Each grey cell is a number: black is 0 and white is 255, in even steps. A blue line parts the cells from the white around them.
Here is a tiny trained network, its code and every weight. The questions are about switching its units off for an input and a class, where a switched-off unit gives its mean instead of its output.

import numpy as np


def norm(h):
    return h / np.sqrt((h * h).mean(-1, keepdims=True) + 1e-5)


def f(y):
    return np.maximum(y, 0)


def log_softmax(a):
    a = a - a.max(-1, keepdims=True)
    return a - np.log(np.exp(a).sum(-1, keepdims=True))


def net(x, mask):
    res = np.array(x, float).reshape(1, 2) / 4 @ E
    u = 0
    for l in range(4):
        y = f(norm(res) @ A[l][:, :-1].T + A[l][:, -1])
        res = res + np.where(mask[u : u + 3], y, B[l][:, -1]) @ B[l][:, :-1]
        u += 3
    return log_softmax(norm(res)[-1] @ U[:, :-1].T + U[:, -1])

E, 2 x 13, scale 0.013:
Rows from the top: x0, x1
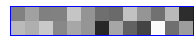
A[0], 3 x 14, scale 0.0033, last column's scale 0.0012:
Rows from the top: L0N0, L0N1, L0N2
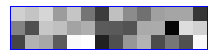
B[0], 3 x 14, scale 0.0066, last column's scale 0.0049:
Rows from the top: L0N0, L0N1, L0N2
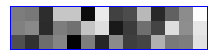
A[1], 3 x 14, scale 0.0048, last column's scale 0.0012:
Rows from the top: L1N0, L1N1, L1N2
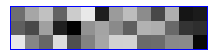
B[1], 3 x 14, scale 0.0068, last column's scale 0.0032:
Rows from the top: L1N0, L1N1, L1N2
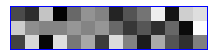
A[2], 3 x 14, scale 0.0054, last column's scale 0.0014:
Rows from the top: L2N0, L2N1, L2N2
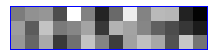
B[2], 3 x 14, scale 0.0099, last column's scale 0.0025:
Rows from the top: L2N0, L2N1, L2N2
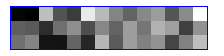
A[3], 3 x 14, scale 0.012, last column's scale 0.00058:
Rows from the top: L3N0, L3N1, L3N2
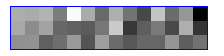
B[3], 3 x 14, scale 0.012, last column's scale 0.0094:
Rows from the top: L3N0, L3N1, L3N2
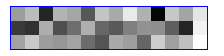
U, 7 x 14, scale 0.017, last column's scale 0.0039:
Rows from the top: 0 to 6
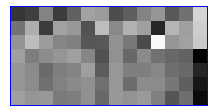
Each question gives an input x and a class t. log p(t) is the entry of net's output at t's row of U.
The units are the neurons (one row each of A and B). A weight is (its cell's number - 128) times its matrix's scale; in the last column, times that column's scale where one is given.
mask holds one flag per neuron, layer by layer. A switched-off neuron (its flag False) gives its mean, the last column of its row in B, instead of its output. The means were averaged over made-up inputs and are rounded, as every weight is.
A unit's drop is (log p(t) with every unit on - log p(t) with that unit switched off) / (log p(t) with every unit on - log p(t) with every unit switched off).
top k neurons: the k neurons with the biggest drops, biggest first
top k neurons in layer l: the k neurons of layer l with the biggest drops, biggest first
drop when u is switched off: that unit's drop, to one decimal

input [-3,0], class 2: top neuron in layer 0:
[L0N1]
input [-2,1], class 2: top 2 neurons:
[L0N1 L3N0]
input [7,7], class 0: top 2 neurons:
[L2N0 L3N2]
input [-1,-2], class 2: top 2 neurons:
[L3N0 L3N2]
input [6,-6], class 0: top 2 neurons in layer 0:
[L0N0 L0N1]
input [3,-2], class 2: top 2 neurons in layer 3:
[L3N0 L3N1]
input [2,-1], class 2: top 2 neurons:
[L0N2 L3N0]
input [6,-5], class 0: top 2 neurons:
[L3N0 L0N0]
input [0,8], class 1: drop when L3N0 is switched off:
0.8
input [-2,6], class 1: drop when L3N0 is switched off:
0.7
